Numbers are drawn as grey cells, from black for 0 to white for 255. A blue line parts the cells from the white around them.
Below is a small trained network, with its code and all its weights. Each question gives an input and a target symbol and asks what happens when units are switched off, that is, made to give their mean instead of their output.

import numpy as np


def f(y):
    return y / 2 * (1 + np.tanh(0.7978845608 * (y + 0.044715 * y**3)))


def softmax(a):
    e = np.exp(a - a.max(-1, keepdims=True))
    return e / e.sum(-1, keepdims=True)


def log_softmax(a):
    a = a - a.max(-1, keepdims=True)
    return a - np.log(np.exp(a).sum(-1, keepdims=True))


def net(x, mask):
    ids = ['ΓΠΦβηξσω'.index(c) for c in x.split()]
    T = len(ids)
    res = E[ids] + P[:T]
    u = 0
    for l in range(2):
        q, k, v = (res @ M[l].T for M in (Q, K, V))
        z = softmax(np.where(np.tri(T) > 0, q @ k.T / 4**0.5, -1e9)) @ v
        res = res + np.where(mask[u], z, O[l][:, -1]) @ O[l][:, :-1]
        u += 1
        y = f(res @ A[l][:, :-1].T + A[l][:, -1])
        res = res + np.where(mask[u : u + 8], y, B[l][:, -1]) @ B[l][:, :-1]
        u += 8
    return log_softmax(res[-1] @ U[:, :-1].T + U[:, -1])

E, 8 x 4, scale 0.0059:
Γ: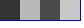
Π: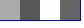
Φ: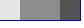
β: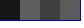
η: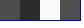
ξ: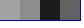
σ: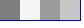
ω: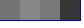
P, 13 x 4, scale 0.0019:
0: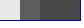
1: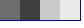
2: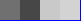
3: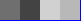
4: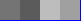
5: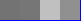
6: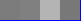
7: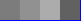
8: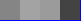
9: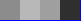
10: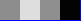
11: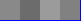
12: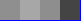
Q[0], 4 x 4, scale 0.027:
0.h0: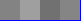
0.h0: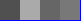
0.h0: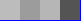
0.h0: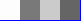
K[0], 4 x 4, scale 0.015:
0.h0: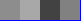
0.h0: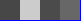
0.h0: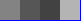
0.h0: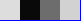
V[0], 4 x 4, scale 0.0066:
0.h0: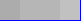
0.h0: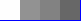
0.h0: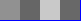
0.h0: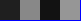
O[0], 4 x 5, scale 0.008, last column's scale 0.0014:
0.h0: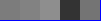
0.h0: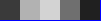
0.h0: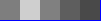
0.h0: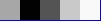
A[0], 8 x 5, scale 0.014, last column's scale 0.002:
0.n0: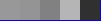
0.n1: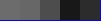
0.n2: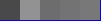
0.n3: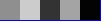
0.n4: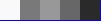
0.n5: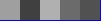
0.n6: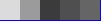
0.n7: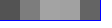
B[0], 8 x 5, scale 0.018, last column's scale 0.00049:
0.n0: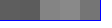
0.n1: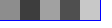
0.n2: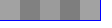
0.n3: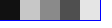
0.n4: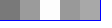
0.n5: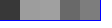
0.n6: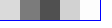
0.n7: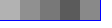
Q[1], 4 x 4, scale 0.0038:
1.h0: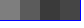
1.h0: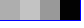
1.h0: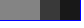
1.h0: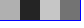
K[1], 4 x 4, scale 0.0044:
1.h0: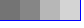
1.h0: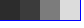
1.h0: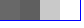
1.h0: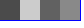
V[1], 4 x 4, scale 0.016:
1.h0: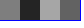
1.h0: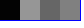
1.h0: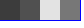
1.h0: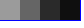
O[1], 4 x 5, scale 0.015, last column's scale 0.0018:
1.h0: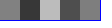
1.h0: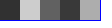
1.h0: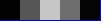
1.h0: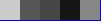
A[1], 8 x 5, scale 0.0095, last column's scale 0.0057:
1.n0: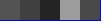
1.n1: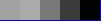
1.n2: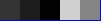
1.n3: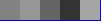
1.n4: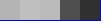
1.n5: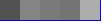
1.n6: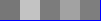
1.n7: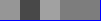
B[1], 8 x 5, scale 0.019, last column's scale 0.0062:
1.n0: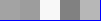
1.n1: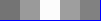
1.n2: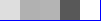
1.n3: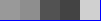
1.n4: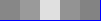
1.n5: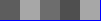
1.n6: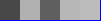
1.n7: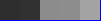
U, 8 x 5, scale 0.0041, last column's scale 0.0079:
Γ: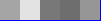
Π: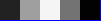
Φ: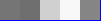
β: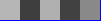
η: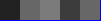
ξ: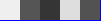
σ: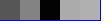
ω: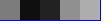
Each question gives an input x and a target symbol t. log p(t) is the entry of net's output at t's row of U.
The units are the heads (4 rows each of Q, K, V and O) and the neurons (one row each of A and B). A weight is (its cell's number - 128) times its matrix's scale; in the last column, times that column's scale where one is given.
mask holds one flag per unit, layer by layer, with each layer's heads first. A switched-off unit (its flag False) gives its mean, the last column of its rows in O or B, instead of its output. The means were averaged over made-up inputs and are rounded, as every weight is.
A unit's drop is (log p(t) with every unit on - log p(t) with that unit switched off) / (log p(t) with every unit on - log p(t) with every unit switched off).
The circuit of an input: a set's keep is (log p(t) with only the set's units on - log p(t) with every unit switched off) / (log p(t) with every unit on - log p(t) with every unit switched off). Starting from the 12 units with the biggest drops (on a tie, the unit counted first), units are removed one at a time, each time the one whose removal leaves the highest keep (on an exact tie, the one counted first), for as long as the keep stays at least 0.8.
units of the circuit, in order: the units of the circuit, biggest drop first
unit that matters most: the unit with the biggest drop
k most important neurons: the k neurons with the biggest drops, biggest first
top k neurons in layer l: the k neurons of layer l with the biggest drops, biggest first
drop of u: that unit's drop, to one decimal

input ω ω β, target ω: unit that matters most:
1.h0
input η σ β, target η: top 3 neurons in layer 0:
0.n6, 0.n1, 0.n2
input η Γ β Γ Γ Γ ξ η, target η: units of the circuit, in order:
1.n2, 0.n6, 1.h0
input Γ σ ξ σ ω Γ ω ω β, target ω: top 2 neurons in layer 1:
1.n2, 1.n7
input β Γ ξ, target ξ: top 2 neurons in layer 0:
0.n6, 0.n4
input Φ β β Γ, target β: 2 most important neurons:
1.n2, 1.n6
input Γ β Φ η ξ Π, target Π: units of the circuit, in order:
0.n5, 1.h0
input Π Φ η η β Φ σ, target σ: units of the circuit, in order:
1.n2, 1.n0
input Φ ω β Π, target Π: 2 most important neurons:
0.n6, 1.n4
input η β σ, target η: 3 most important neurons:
0.n6, 1.n2, 1.n5
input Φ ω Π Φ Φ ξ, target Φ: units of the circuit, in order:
1.h0, 0.n4
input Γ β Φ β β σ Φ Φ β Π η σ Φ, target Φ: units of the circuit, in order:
0.n4, 1.n3, 1.n4
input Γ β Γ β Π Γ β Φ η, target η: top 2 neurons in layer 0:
0.n5, 0.n6
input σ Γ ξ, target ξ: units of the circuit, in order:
1.h0, 0.n6
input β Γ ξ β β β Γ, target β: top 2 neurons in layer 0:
0.n4, 0.n0
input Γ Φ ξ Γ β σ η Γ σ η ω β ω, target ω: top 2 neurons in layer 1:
1.n2, 1.n0
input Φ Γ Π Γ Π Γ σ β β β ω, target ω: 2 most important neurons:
1.n2, 0.n1
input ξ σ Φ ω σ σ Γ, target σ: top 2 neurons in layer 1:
1.n6, 1.n0
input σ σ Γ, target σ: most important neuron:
1.n6
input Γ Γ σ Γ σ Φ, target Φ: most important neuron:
0.n4
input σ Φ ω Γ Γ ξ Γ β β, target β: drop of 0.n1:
0.2
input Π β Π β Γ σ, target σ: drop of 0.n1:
0.2
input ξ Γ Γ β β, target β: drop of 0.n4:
0.1
